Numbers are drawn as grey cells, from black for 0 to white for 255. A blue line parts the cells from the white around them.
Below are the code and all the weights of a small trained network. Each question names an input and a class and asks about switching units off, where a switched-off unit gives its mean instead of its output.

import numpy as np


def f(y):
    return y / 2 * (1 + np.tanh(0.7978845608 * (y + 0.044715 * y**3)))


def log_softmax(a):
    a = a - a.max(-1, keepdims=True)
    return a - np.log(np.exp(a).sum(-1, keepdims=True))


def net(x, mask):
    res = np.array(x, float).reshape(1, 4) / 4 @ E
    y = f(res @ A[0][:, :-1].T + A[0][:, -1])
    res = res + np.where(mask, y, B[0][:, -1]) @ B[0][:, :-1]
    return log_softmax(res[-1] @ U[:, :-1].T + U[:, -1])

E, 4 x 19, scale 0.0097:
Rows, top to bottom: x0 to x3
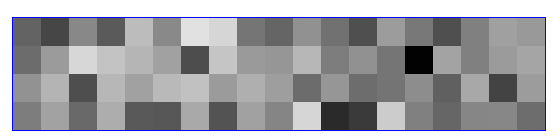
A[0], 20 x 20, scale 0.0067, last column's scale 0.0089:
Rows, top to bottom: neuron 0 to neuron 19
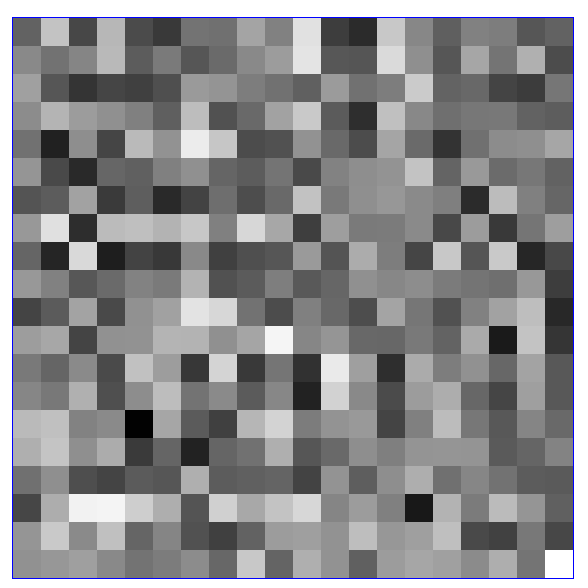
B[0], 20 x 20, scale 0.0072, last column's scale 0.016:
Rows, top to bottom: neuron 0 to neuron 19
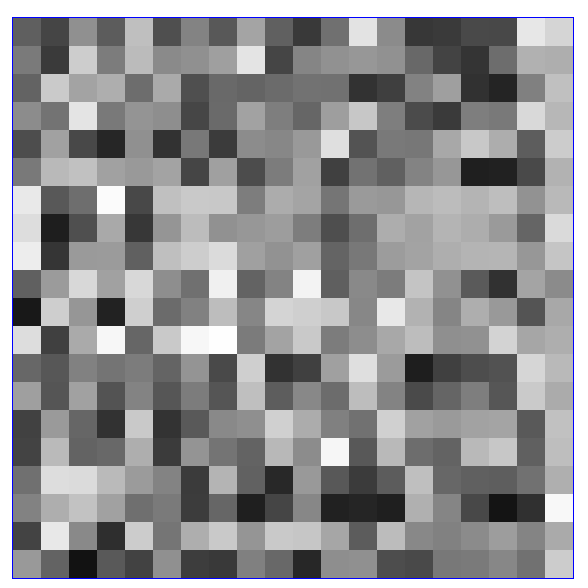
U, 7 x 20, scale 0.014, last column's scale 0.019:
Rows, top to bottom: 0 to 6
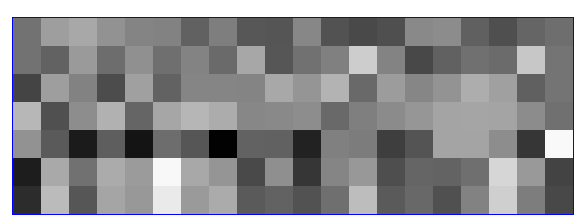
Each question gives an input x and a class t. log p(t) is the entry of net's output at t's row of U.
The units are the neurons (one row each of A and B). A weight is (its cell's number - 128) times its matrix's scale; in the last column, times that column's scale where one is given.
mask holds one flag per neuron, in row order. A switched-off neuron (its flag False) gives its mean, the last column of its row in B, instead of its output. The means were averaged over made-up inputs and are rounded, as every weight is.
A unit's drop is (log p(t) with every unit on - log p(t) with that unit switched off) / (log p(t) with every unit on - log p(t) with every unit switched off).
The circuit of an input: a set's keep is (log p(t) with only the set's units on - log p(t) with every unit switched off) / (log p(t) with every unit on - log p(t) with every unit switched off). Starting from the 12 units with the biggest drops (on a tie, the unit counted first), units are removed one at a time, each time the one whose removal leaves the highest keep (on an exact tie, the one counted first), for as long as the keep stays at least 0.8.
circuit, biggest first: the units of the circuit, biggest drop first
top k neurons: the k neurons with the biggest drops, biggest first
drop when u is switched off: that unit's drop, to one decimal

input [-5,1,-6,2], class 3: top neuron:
[neuron 8]
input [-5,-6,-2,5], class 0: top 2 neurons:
[neuron 2; neuron 16]
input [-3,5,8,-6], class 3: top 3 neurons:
[neuron 11; neuron 7; neuron 0]
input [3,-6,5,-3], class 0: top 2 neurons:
[neuron 2; neuron 5]
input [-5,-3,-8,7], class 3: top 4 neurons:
[neuron 6; neuron 8; neuron 12; neuron 13]
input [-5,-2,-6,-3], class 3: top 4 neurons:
[neuron 8; neuron 6; neuron 4; neuron 10]
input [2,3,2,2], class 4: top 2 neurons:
[neuron 16; neuron 5]
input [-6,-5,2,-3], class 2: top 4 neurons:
[neuron 17; neuron 14; neuron 15; neuron 18]
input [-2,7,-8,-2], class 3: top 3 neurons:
[neuron 8; neuron 6; neuron 2]
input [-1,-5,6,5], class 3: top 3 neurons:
[neuron 7; neuron 17; neuron 11]
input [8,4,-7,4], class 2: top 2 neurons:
[neuron 4; neuron 10]
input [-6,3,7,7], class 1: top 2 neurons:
[neuron 0; neuron 1]
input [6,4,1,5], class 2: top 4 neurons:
[neuron 10; neuron 4; neuron 12; neuron 13]
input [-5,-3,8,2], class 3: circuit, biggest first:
[neuron 11]
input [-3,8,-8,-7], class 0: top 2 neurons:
[neuron 17; neuron 7]
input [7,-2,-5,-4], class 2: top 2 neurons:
[neuron 4; neuron 10]
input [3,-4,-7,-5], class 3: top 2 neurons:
[neuron 8; neuron 6]
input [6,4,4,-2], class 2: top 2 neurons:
[neuron 10; neuron 4]
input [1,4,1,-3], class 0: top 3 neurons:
[neuron 17; neuron 19; neuron 7]
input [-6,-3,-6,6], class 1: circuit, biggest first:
[neuron 0]
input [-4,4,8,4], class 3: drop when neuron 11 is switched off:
0.1
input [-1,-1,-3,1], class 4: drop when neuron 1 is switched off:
0.1
